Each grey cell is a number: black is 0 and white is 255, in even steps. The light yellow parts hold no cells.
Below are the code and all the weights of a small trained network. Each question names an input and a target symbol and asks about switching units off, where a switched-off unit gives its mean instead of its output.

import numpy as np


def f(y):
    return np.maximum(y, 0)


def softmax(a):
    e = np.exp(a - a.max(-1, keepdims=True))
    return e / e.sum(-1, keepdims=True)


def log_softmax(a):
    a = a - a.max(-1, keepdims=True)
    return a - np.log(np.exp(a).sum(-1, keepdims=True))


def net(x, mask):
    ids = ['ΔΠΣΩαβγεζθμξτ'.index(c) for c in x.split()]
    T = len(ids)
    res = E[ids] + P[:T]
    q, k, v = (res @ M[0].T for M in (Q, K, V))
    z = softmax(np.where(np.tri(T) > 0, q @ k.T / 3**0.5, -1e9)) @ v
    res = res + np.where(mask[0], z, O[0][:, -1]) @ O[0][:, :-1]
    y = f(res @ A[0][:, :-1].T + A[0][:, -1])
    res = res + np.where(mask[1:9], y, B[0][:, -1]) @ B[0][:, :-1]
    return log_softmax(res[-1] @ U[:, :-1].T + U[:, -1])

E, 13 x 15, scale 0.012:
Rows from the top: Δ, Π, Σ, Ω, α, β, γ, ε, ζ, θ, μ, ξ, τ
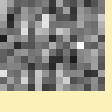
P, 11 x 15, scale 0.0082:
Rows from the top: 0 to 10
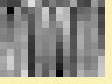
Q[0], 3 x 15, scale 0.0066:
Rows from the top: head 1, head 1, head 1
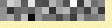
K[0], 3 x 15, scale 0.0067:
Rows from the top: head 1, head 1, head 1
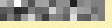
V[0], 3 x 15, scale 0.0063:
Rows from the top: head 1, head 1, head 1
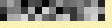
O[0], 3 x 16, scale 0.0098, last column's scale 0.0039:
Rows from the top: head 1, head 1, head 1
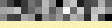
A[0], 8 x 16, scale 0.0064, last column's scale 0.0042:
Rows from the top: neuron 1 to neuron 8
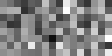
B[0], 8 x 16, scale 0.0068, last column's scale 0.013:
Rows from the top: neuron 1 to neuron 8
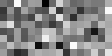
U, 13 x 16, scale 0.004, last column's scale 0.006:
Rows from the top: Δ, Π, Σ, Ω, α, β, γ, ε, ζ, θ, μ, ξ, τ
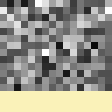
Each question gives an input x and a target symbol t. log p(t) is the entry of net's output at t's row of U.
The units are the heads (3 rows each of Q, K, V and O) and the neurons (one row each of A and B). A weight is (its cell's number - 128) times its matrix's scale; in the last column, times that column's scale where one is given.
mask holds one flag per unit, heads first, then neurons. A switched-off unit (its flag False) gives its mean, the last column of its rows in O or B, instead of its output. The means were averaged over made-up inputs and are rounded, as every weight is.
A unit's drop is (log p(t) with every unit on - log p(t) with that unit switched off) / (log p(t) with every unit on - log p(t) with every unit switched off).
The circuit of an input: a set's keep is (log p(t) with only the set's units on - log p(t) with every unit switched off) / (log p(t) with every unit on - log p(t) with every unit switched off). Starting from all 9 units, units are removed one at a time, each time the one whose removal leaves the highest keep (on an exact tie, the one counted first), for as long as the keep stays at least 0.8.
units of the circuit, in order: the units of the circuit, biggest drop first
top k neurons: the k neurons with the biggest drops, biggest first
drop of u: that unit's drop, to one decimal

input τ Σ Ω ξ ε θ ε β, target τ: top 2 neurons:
(neuron 4; neuron 3)
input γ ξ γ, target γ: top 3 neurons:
(neuron 8; neuron 3; neuron 6)
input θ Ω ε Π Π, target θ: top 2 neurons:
(neuron 1; neuron 4)
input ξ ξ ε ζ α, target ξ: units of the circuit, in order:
(head 1; neuron 4; neuron 5)
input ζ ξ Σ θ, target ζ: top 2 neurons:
(neuron 1; neuron 2)
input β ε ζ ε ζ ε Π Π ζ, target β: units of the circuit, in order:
(head 1; neuron 4; neuron 5; neuron 2)
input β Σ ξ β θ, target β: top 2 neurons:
(neuron 4; neuron 5)
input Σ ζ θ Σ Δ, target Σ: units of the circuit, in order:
(head 1; neuron 2)
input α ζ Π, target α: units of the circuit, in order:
(head 1; neuron 5)
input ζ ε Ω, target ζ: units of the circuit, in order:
(head 1; neuron 1; neuron 2)
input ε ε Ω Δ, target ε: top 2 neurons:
(neuron 8; neuron 7)
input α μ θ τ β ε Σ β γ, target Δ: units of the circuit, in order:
(neuron 5; head 1; neuron 2)
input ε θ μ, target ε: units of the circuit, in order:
(head 1; neuron 8; neuron 7)
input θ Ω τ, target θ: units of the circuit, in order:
(head 1; neuron 4; neuron 1; neuron 3)
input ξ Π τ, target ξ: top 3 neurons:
(neuron 4; neuron 5; neuron 8)
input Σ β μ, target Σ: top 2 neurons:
(neuron 2; neuron 7)
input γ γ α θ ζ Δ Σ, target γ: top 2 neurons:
(neuron 8; neuron 3)
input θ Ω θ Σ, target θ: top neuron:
(neuron 1)
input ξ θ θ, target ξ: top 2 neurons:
(neuron 4; neuron 5)
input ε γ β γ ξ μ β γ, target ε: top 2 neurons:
(neuron 8; neuron 3)
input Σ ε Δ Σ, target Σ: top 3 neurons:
(neuron 2; neuron 7; neuron 6)
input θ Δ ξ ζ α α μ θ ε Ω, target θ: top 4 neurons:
(neuron 1; neuron 4; neuron 3; neuron 8)
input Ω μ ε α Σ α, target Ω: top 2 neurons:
(neuron 2; neuron 7)
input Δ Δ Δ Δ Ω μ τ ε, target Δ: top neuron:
(neuron 3)
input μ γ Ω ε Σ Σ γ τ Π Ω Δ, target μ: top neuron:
(neuron 5)
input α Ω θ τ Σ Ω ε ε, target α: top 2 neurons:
(neuron 5; neuron 8)
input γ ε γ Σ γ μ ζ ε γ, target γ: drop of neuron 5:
-0.2
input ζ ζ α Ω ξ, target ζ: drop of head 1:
1.3
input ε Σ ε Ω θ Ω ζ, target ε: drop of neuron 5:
0.1
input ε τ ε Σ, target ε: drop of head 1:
1.1
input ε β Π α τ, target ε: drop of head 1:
0.8
